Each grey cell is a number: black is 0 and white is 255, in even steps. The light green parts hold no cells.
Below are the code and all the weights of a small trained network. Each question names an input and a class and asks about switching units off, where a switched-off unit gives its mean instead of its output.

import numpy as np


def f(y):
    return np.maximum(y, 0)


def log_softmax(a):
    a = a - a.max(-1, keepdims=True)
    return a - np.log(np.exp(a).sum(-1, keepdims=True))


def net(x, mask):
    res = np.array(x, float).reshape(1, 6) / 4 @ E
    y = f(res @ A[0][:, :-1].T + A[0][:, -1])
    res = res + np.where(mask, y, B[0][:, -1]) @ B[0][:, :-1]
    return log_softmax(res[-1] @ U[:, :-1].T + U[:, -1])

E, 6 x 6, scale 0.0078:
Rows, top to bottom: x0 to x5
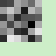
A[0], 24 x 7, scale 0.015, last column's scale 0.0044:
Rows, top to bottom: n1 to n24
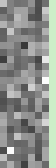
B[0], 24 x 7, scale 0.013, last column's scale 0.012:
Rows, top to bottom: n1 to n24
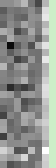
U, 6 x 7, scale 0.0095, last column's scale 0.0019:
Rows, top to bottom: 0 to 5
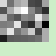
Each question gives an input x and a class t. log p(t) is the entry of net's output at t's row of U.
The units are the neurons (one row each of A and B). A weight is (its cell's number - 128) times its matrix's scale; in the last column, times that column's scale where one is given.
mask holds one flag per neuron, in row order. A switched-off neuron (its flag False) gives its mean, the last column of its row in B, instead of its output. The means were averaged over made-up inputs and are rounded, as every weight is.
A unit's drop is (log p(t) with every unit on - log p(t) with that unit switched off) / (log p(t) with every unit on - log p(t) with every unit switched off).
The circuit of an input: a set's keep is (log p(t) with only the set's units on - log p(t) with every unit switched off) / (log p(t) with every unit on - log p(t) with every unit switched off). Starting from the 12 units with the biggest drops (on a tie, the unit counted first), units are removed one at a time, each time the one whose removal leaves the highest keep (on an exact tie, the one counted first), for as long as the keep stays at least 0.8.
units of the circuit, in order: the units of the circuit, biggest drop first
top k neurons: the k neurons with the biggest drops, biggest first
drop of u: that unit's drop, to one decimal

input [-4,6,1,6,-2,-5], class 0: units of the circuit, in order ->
[n1; n23]
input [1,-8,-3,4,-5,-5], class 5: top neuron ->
[n3]
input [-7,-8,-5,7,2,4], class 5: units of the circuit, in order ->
[n22; n23; n18]
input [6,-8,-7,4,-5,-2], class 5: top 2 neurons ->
[n3; n23]
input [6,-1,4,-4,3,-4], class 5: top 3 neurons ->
[n22; n14; n5]
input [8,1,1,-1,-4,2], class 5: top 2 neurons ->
[n22; n23]
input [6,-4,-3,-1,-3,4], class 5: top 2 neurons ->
[n23; n3]
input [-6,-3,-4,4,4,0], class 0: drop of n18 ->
-0.1
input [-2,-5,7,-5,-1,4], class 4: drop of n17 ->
0.0
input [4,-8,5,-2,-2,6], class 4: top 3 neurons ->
[n7; n13; n22]
